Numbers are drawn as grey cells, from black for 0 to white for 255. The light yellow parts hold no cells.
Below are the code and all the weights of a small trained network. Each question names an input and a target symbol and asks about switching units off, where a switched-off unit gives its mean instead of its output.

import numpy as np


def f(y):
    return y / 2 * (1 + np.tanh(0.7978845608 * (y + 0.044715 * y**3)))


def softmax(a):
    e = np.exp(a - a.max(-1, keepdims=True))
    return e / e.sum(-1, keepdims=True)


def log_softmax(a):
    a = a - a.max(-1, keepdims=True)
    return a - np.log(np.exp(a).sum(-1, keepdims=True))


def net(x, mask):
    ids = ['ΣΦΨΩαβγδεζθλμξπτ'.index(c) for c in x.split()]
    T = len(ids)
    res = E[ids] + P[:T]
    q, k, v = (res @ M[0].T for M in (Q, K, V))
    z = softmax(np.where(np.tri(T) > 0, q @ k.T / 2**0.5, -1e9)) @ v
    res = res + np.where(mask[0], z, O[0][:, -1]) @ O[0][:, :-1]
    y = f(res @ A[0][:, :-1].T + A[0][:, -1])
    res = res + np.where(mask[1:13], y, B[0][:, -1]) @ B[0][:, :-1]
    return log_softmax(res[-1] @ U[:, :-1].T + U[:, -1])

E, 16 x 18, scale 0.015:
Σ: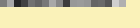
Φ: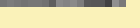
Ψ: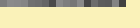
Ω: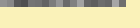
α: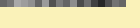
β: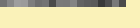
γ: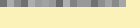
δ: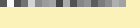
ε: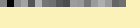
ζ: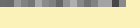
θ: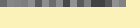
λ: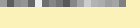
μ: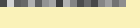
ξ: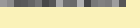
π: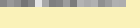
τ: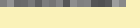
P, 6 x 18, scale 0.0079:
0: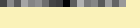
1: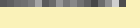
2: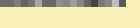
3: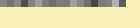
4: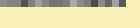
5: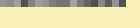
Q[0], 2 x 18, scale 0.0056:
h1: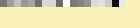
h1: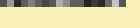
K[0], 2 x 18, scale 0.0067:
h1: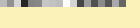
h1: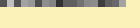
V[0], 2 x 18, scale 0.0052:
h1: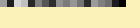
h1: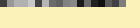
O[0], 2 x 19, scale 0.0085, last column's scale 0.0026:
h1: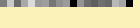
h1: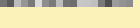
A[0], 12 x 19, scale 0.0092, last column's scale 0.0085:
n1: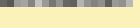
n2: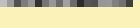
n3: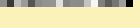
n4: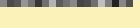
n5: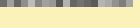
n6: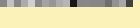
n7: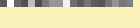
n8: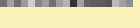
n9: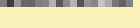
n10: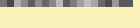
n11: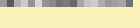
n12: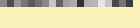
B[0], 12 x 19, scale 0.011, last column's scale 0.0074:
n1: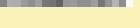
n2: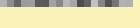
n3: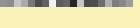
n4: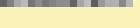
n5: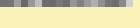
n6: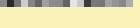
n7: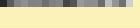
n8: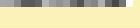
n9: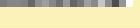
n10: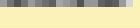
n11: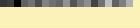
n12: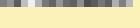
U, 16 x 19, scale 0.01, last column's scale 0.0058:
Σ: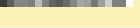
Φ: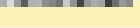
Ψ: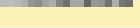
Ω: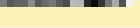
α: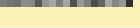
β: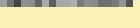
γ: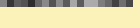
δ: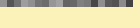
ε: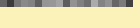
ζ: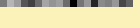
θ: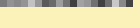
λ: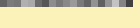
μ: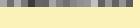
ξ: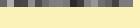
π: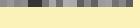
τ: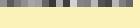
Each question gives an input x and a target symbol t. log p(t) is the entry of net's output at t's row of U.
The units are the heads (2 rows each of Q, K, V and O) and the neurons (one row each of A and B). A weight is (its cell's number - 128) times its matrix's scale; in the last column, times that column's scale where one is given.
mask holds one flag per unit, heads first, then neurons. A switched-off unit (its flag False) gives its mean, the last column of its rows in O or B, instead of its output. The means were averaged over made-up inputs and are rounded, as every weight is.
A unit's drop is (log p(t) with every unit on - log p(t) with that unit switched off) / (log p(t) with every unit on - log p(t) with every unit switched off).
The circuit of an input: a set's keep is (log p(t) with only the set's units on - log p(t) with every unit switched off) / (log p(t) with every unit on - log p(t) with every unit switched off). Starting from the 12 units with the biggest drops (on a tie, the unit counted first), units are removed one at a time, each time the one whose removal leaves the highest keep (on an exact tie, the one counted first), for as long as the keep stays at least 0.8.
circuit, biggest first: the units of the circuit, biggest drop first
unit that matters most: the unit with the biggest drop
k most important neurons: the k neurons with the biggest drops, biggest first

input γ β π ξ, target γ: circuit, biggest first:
h1, n1
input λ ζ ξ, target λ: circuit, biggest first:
h1, n2, n7, n8
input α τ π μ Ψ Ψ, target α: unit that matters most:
n11
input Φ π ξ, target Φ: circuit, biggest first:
h1, n8, n7
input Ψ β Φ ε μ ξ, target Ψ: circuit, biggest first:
h1, n6, n8
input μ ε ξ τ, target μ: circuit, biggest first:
h1, n3
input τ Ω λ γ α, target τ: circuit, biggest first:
h1, n8, n10
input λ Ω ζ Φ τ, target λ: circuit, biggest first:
h1, n2, n7, n8
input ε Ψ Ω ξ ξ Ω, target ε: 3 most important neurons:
n6, n7, n8
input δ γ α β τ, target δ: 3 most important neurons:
n12, n3, n9
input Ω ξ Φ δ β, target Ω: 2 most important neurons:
n8, n9
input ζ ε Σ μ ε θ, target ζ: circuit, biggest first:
h1, n8, n7
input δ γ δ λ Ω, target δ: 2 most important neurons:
n12, n3
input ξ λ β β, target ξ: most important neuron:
n7
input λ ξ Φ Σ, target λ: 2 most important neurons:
n2, n7
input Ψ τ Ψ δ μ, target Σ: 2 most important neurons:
n8, n2
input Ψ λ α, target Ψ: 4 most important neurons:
n6, n8, n1, n11
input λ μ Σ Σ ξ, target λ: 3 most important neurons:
n2, n7, n8
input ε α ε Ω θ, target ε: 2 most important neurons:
n6, n7
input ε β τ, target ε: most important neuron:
n6
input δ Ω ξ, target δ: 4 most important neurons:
n12, n3, n9, n10
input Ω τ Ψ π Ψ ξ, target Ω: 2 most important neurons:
n8, n9
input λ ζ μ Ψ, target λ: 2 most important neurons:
n2, n7
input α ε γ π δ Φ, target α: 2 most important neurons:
n11, n3
